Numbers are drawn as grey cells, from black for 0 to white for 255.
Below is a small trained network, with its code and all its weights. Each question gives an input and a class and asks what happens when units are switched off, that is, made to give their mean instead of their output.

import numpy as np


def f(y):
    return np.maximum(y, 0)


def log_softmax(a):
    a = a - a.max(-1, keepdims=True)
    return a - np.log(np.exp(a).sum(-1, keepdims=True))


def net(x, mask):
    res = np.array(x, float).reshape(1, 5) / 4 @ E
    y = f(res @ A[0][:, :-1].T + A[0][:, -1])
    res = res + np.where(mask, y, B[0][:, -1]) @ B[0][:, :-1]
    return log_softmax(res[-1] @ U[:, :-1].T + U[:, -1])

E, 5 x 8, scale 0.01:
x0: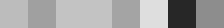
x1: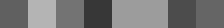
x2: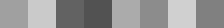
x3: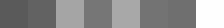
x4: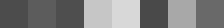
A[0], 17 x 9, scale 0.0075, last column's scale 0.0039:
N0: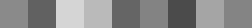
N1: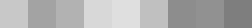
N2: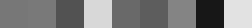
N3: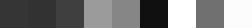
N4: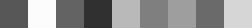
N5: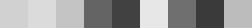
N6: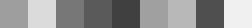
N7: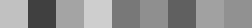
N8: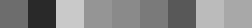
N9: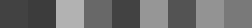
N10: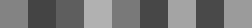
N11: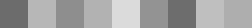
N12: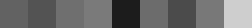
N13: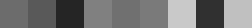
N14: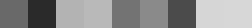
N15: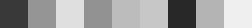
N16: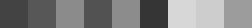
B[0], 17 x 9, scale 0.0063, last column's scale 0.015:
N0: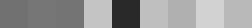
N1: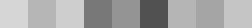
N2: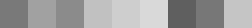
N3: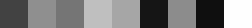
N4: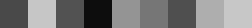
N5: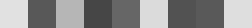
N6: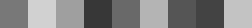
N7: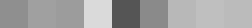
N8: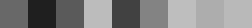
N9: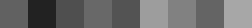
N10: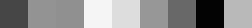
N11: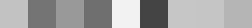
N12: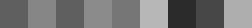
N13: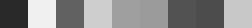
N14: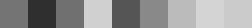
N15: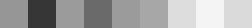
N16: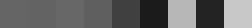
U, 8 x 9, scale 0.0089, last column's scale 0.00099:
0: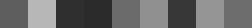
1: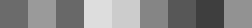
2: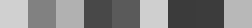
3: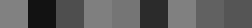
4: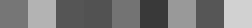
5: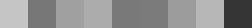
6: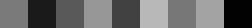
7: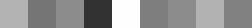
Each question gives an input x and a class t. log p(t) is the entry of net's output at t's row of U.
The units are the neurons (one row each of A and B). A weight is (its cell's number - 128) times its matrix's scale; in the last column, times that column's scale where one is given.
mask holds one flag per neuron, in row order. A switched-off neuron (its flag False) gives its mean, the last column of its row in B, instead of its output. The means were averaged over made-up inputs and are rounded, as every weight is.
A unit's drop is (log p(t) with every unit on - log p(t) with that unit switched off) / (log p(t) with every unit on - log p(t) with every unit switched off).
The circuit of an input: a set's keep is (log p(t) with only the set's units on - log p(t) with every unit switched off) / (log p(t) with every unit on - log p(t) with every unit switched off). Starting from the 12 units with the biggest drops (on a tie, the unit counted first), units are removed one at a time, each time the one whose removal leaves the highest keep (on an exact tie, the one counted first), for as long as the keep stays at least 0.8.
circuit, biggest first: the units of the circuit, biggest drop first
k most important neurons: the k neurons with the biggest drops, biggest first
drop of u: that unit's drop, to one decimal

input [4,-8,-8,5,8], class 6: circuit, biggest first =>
(N14)
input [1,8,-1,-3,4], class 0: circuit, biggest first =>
(N3, N4)
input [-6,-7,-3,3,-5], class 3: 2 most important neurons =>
(N16, N3)
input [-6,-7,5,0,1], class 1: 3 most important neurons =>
(N10, N13, N3)
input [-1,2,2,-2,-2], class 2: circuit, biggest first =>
(N3, N6)
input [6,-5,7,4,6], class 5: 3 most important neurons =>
(N4, N7, N6)
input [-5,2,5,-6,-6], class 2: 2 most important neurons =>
(N5, N6)
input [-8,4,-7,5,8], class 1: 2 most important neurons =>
(N10, N13)
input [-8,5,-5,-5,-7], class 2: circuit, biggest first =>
(N5, N6)
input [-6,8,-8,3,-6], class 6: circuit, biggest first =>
(N3, N9)
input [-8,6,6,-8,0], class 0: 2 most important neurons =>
(N4, N6)
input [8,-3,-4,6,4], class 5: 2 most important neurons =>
(N1, N11)
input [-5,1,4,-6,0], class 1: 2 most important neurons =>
(N13, N2)
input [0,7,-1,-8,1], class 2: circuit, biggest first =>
(N5)
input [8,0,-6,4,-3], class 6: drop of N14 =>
0.2
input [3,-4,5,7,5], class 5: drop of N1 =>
0.1
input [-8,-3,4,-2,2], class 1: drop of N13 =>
0.2
